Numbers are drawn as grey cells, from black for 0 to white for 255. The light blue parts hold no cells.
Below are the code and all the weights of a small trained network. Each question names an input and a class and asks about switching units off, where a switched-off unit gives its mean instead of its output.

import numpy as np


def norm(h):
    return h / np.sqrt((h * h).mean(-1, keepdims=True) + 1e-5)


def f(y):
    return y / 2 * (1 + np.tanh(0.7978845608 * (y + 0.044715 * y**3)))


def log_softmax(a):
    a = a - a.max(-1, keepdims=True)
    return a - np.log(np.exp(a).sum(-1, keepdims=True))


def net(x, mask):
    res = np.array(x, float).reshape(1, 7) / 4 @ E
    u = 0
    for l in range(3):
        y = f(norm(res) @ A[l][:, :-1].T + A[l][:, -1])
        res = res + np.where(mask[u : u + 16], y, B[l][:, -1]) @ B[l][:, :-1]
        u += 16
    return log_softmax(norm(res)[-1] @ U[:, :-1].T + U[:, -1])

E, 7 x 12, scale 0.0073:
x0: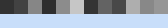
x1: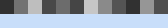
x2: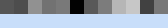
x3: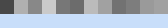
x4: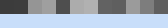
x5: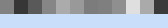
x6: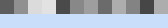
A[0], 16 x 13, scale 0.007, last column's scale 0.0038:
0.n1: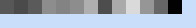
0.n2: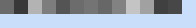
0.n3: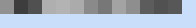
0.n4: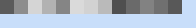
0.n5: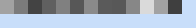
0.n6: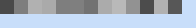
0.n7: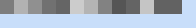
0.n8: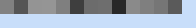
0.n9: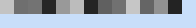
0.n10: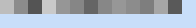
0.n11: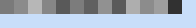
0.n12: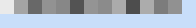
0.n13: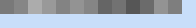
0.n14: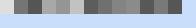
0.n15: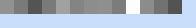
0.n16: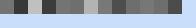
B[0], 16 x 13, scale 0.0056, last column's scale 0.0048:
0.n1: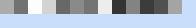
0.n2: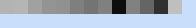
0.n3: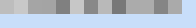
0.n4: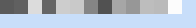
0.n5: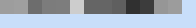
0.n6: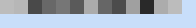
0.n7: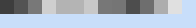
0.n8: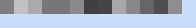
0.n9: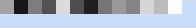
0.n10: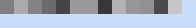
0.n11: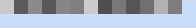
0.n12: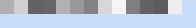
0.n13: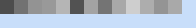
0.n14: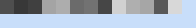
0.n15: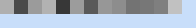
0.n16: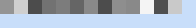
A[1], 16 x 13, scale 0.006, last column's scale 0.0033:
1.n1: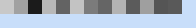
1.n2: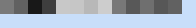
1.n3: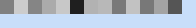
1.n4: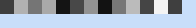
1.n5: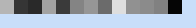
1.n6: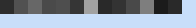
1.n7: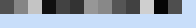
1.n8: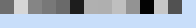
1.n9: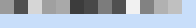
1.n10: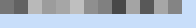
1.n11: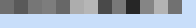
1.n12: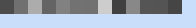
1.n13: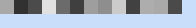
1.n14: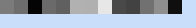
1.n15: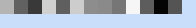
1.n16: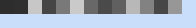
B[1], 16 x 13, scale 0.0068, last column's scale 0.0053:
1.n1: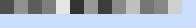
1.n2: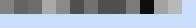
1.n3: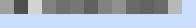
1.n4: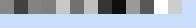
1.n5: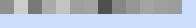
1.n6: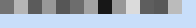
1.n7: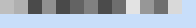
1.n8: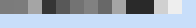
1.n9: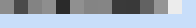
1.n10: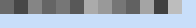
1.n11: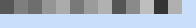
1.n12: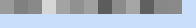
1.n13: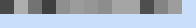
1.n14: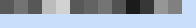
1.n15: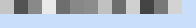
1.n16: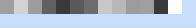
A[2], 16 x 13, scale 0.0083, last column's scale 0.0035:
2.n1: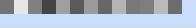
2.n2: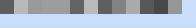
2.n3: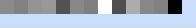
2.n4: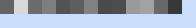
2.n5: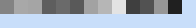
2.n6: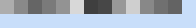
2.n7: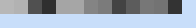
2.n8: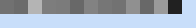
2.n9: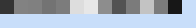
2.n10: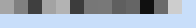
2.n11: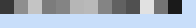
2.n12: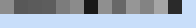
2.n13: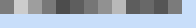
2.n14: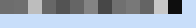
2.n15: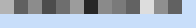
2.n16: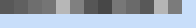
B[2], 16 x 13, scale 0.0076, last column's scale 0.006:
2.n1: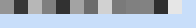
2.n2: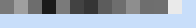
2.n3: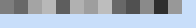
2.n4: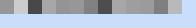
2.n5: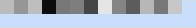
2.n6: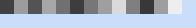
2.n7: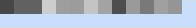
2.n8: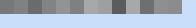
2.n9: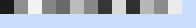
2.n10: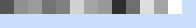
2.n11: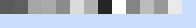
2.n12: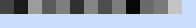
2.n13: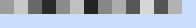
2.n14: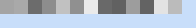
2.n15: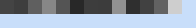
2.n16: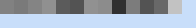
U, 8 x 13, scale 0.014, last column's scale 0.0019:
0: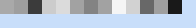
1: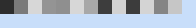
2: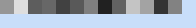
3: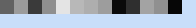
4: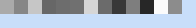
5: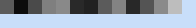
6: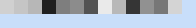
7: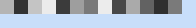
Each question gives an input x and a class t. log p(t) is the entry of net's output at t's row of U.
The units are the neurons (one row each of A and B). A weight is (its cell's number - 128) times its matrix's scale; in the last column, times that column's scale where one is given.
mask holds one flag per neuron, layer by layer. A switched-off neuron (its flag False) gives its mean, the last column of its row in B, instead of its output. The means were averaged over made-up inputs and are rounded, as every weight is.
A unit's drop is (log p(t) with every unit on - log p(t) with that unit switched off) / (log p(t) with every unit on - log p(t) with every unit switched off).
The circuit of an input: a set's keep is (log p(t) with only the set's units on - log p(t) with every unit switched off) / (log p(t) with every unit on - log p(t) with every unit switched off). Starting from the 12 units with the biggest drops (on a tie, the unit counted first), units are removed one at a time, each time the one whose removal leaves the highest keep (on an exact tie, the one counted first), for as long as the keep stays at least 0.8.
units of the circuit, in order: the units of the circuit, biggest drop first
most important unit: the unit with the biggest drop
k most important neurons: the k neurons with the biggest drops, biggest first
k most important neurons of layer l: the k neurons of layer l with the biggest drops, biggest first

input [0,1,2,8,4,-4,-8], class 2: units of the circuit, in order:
(1.n7)
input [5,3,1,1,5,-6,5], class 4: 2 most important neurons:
(1.n4; 0.n6)
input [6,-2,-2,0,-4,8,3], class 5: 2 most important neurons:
(0.n9; 2.n15)
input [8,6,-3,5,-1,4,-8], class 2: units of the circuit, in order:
(1.n7; 1.n16)
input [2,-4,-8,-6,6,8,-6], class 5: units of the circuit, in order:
(0.n9; 2.n15)
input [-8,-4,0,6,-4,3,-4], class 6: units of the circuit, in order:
(0.n12; 2.n5)
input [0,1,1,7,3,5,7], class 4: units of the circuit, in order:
(0.n6; 1.n4)
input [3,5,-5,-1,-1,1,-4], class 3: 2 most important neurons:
(1.n2; 1.n14)
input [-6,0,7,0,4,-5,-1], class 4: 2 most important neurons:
(1.n4; 2.n14)
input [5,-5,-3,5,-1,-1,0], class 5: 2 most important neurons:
(0.n9; 2.n15)
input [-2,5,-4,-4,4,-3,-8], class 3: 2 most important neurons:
(0.n7; 1.n14)
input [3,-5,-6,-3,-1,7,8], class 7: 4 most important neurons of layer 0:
(0.n1; 0.n12; 0.n16; 0.n3)
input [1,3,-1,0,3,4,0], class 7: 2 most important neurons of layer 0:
(0.n1; 0.n2)
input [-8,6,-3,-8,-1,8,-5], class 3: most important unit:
2.n10
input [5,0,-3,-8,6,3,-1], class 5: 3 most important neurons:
(0.n9; 2.n15; 2.n12)
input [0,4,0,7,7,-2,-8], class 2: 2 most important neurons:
(1.n6; 1.n7)
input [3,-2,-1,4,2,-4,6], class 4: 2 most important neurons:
(0.n6; 1.n4)
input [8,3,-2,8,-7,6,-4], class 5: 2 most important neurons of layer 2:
(2.n12; 2.n15)
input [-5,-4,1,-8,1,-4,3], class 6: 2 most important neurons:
(0.n12; 1.n8)
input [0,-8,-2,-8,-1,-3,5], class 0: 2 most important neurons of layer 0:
(0.n14; 0.n10)
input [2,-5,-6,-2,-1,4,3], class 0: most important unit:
0.n14
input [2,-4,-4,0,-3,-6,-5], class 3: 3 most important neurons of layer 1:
(1.n2; 1.n1; 1.n14)
